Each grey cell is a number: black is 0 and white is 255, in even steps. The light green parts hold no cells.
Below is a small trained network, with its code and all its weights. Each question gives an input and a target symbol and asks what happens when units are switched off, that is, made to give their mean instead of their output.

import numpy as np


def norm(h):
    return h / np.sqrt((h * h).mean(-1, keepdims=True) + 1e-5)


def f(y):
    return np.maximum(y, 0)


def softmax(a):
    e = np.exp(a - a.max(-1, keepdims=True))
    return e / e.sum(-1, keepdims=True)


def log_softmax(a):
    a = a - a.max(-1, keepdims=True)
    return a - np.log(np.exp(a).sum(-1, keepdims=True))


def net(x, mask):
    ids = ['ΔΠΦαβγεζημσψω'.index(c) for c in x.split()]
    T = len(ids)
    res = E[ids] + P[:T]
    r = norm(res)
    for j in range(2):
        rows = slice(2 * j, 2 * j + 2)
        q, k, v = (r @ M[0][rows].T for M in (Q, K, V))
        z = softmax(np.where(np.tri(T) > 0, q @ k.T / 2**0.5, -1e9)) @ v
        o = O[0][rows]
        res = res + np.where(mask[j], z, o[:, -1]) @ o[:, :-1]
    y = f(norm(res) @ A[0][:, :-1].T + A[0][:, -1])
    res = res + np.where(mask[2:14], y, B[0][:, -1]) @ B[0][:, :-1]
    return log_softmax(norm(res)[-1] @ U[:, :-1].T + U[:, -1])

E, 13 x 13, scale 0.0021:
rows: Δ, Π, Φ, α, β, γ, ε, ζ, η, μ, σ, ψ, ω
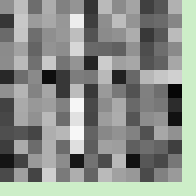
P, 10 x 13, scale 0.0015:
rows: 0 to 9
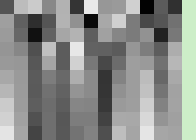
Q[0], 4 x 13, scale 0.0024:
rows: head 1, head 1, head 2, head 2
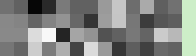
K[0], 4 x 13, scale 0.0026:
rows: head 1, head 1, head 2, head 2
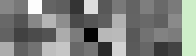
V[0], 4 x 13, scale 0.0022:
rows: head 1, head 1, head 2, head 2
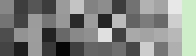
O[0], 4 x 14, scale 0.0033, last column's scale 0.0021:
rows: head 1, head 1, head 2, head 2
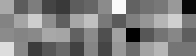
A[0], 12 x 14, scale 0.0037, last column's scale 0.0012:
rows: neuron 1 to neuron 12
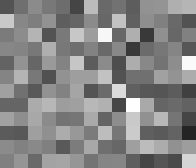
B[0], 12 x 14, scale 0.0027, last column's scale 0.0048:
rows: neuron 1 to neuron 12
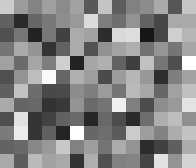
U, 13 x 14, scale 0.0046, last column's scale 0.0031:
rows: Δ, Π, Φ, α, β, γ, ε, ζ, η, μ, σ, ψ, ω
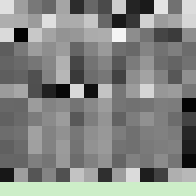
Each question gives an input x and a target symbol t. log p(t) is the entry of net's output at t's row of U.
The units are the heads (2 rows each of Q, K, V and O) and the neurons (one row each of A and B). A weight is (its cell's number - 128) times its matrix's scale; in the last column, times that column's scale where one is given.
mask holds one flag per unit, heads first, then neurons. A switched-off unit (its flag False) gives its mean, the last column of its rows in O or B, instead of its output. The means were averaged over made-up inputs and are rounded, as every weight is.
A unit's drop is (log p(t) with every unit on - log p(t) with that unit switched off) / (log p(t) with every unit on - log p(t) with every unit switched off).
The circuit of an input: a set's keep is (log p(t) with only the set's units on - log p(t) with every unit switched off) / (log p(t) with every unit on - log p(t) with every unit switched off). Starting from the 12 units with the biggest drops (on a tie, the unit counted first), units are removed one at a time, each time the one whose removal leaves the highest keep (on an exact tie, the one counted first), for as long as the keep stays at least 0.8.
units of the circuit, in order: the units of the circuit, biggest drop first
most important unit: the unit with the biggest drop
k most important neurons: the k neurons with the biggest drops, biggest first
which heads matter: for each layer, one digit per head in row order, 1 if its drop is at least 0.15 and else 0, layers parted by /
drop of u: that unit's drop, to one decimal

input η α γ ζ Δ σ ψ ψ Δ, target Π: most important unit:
neuron 8
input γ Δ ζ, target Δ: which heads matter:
01
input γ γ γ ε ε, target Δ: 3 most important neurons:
(neuron 12; neuron 10; neuron 3)
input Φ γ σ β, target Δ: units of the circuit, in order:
(head 2; neuron 12)
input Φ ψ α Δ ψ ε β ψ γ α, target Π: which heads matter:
00
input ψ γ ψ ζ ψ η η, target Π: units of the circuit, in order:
(neuron 8; head 2)
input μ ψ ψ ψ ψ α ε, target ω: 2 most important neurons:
(neuron 3; neuron 11)
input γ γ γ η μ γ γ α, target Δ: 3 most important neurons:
(neuron 10; neuron 3; neuron 6)
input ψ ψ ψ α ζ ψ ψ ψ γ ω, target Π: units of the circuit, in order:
(head 2; head 1; neuron 8)
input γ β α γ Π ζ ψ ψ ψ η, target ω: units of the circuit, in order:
(head 2; neuron 5; neuron 2)
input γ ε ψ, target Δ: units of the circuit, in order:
(neuron 12; head 2)
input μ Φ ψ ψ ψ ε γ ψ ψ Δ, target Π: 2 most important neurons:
(neuron 8; neuron 3)
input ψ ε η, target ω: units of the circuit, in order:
(neuron 3; head 2)
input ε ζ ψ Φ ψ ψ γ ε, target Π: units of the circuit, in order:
(neuron 8; neuron 3)
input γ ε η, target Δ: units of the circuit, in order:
(head 2; neuron 12)
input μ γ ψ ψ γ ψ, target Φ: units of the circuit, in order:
(head 1; neuron 10; neuron 1; neuron 12)
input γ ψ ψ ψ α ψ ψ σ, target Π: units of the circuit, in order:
(head 2; neuron 8; head 1)
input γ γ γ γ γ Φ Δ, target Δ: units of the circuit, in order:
(head 2)
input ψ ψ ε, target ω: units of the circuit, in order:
(neuron 3; head 1)
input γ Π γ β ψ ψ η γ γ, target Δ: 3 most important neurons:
(neuron 10; neuron 7; neuron 11)
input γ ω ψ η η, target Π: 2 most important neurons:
(neuron 8; neuron 12)
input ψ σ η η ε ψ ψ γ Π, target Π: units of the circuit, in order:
(neuron 8; head 2; neuron 3)
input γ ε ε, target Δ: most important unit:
neuron 12
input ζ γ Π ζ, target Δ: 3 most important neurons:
(neuron 12; neuron 10; neuron 6)
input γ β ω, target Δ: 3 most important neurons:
(neuron 12; neuron 10; neuron 3)
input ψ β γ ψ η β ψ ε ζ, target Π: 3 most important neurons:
(neuron 8; neuron 3; neuron 4)
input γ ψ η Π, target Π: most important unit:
head 2
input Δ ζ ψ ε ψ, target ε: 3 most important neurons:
(neuron 8; neuron 10; neuron 3)
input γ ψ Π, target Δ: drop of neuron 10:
0.2
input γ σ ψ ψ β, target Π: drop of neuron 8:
0.3
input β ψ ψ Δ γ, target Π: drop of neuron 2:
0.1
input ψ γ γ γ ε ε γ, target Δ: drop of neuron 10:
0.2
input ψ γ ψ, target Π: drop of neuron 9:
0.0
